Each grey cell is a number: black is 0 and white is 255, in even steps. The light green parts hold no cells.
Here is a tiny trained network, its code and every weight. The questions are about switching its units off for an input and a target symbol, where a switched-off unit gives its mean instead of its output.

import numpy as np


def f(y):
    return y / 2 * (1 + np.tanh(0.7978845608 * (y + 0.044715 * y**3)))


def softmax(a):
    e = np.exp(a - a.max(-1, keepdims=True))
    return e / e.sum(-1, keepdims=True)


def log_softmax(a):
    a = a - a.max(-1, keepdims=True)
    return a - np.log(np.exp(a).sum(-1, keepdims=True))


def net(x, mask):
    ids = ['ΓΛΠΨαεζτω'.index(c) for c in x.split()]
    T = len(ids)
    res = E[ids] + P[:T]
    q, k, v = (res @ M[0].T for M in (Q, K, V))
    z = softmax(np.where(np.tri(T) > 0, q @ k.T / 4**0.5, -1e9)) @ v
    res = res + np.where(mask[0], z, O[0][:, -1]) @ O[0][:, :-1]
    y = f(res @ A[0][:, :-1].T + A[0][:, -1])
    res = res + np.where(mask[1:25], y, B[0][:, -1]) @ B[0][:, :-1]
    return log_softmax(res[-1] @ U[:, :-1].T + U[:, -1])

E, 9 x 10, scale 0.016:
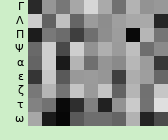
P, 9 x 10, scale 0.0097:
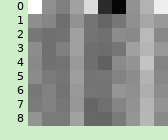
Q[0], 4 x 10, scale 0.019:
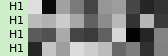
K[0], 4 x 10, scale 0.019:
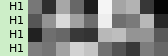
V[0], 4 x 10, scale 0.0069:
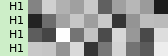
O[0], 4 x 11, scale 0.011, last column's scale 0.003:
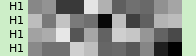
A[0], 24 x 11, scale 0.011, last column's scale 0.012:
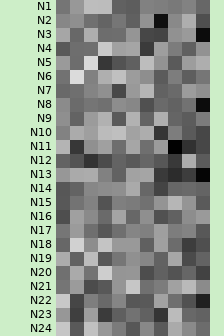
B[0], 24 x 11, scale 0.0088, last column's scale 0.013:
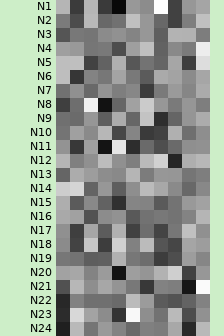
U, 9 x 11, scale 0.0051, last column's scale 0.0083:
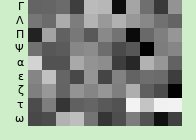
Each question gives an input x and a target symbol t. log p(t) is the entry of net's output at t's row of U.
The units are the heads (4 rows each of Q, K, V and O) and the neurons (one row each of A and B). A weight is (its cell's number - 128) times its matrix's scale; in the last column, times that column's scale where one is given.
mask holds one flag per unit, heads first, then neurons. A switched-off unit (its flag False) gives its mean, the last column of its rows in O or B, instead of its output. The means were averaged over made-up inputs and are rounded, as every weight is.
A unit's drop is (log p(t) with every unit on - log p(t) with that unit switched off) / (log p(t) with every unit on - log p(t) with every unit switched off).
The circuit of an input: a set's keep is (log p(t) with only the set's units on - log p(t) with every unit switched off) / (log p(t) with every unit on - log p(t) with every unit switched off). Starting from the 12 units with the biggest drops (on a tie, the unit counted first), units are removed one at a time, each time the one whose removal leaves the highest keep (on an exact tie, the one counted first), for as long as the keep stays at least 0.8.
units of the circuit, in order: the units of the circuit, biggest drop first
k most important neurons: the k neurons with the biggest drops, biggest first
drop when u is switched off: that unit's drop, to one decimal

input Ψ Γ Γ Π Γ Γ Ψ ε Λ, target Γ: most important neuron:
N21
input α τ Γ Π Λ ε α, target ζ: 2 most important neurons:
N12, N20
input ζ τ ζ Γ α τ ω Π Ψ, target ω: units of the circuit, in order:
H1, N24
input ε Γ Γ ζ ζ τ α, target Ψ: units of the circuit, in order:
H1, N12, N2
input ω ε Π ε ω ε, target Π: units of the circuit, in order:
H1, N4, N9
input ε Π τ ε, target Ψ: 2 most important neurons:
N12, N2
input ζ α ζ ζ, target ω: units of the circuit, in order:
H1, N24
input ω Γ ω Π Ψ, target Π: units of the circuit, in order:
H1, N9, N4
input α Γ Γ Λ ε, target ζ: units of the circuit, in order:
H1, N12, N20, N14
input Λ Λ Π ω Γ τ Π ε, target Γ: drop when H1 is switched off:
1.1
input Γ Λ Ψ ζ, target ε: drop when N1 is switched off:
0.0
